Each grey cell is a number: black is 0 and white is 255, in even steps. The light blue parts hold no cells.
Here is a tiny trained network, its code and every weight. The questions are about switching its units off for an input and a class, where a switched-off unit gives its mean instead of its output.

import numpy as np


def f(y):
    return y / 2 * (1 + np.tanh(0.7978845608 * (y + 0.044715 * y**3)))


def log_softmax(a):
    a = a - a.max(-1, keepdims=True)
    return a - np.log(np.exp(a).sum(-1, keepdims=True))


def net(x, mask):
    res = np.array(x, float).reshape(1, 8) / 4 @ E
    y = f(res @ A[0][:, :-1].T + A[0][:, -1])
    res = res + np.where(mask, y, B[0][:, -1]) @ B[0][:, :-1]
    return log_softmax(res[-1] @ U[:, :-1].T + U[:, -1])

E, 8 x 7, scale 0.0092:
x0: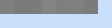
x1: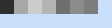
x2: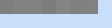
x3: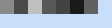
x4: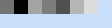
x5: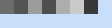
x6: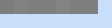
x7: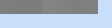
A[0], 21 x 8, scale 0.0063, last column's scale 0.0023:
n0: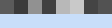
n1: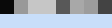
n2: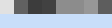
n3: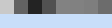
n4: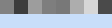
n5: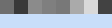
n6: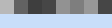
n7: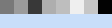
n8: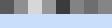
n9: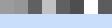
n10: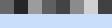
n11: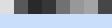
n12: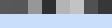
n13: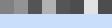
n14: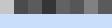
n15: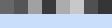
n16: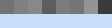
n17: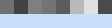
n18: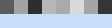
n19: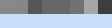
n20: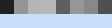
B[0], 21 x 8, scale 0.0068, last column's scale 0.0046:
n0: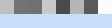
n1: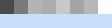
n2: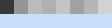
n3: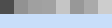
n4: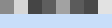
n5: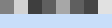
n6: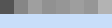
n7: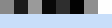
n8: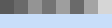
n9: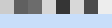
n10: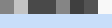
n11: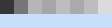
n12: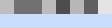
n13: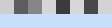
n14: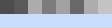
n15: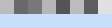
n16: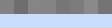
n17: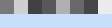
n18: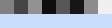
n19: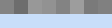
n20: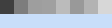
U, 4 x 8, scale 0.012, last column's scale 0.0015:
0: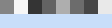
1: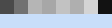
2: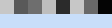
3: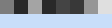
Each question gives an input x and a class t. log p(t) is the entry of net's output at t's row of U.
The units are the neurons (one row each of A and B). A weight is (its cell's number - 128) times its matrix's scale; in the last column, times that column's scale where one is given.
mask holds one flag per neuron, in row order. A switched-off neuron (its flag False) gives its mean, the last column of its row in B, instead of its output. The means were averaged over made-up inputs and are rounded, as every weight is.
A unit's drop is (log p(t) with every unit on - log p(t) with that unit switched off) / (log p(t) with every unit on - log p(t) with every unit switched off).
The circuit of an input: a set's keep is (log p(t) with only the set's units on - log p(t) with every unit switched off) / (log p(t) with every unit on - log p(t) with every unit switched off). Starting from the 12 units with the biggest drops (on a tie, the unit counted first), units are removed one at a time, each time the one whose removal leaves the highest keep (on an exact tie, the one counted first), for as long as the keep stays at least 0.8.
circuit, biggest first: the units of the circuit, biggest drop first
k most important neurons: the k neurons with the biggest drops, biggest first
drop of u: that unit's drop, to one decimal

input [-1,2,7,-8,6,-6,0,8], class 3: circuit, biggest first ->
n7
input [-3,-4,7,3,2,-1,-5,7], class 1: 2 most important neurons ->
n7; n18
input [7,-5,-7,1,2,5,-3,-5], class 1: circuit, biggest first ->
n11; n2
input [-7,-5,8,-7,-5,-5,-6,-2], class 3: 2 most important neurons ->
n7; n18
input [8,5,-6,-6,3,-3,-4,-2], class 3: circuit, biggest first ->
n7; n18
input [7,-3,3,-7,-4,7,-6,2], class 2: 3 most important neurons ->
n0; n12; n15
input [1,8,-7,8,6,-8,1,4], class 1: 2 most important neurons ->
n1; n20
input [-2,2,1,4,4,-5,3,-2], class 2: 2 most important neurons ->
n9; n13
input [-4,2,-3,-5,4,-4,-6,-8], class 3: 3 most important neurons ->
n7; n18; n0
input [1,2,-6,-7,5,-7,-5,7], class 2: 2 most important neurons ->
n9; n13
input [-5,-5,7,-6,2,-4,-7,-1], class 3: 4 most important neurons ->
n7; n18; n1; n20
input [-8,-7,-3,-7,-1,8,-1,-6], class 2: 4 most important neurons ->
n0; n12; n15; n1
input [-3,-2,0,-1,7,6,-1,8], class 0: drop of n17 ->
0.1
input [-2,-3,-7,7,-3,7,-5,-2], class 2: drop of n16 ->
0.0
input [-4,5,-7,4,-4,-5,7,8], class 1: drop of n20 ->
0.1
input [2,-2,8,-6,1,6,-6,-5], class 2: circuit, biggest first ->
n0
